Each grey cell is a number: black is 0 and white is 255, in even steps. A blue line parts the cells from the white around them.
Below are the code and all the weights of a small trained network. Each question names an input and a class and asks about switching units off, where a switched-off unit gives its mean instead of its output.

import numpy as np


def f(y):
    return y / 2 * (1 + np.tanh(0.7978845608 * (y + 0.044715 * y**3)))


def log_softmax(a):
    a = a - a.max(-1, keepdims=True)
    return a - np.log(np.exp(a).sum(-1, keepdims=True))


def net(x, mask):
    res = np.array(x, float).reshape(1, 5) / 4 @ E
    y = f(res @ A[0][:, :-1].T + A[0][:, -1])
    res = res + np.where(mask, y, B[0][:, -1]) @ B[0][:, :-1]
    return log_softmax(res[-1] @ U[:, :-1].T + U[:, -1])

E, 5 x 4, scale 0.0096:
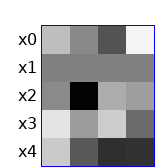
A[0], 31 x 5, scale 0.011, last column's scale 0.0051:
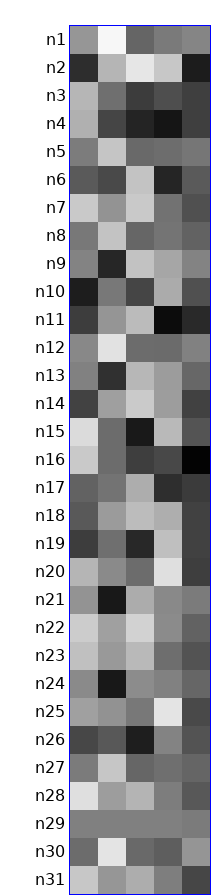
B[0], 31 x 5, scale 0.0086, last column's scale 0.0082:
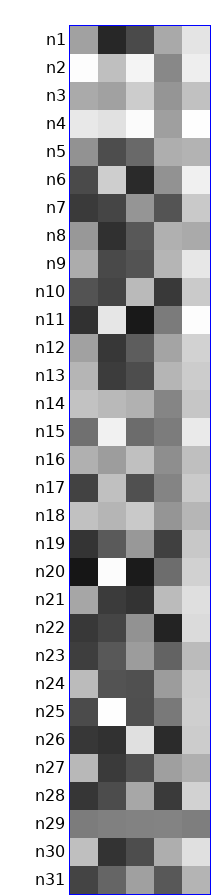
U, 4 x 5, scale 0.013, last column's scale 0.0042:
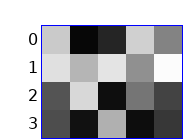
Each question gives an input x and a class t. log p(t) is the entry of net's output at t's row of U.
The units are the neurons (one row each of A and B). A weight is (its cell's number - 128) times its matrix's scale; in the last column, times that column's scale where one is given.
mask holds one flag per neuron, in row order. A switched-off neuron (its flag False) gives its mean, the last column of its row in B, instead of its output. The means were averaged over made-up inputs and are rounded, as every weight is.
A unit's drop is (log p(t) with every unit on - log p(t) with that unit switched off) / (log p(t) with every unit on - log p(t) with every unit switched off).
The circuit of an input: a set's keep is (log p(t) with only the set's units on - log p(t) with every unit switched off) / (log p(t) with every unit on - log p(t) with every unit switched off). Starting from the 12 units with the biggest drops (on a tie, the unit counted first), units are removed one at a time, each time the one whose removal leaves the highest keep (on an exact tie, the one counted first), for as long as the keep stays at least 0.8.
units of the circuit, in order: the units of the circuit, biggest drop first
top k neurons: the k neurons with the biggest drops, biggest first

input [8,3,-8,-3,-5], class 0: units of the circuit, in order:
(n1)
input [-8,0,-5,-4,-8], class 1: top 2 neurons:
(n2 n14)
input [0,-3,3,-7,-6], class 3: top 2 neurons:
(n10 n19)
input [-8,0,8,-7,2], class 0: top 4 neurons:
(n21 n24 n13 n9)
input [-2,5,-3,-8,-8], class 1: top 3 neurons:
(n2 n14 n18)
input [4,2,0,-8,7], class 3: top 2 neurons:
(n26 n19)
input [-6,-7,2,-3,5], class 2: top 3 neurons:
(n6 n11 n2)
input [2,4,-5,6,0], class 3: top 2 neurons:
(n28 n22)
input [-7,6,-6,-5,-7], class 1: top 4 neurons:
(n2 n14 n18 n20)
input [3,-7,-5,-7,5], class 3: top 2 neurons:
(n26 n19)
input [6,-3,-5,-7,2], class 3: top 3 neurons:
(n26 n10 n19)
